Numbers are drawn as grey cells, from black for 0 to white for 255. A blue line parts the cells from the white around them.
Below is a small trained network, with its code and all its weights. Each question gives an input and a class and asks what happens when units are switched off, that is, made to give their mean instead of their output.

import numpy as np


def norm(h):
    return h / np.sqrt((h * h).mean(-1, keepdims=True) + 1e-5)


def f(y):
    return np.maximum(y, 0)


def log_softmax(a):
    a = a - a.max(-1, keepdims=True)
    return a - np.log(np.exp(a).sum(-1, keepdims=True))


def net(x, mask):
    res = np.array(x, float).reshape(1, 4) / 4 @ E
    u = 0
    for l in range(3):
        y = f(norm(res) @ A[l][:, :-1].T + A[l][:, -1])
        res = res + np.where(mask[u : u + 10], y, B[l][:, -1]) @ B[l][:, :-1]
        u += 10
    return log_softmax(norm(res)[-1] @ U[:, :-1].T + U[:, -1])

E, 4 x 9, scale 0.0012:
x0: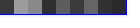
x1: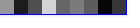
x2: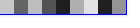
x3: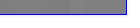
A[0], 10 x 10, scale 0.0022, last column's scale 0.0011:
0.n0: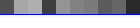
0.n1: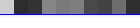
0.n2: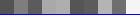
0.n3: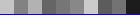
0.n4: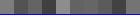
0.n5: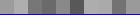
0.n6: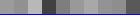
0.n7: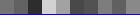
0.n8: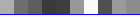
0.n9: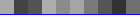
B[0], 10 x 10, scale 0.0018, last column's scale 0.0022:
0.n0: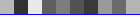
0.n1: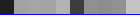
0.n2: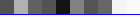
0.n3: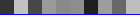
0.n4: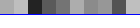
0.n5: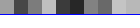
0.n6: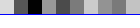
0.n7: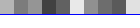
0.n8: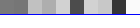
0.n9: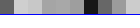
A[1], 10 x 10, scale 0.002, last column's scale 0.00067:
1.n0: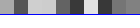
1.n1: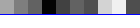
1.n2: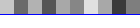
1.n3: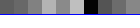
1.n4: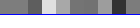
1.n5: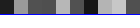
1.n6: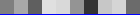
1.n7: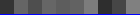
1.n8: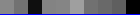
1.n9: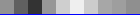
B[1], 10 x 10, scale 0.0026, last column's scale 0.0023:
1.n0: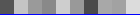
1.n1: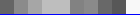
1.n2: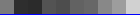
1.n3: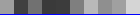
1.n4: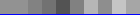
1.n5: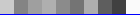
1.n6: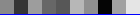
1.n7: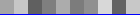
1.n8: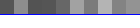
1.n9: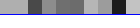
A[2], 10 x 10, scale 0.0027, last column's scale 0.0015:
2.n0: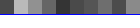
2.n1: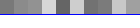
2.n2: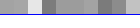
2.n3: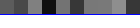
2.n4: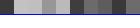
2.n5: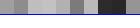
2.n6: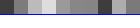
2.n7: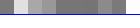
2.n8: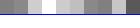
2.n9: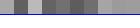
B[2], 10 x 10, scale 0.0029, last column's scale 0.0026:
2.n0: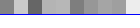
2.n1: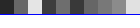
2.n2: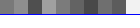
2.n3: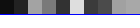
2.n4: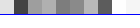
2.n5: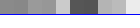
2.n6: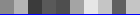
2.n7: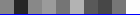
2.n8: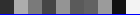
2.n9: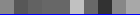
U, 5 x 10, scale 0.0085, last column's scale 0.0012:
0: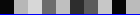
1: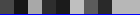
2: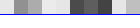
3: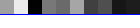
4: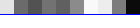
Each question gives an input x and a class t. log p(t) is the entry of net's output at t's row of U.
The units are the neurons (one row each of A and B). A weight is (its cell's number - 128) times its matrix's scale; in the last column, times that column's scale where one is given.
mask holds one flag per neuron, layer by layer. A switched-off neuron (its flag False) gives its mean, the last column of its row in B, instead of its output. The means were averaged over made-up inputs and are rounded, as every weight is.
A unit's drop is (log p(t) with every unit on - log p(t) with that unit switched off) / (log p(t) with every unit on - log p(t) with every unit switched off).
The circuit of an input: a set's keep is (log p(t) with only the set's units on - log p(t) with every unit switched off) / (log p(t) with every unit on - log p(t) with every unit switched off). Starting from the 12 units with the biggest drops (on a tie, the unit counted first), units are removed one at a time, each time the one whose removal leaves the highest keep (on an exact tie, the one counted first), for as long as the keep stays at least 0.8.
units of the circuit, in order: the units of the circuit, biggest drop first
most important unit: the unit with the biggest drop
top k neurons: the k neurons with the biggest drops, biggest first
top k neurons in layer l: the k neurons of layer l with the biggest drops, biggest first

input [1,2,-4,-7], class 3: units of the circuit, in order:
0.n7, 2.n1
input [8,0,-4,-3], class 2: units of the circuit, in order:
2.n4
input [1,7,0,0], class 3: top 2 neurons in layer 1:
1.n3, 1.n1
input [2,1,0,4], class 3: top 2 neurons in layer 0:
0.n4, 0.n8
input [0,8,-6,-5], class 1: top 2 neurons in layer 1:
1.n3, 1.n9
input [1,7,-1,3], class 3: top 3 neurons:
1.n3, 1.n7, 1.n6
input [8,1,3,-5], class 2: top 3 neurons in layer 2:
2.n4, 2.n0, 2.n8
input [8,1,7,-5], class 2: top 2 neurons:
1.n3, 2.n0
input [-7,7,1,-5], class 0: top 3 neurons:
2.n8, 0.n1, 1.n2
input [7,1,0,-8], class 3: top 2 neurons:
0.n4, 1.n1
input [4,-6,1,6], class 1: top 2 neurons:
2.n3, 0.n2
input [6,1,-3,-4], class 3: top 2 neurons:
0.n4, 0.n8
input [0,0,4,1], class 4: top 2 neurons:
1.n2, 0.n8
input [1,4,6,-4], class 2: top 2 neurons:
2.n4, 1.n6
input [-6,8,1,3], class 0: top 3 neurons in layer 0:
0.n1, 0.n2, 0.n3
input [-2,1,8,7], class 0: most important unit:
1.n0
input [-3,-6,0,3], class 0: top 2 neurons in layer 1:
1.n1, 1.n3
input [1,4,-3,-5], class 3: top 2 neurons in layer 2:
2.n4, 2.n1
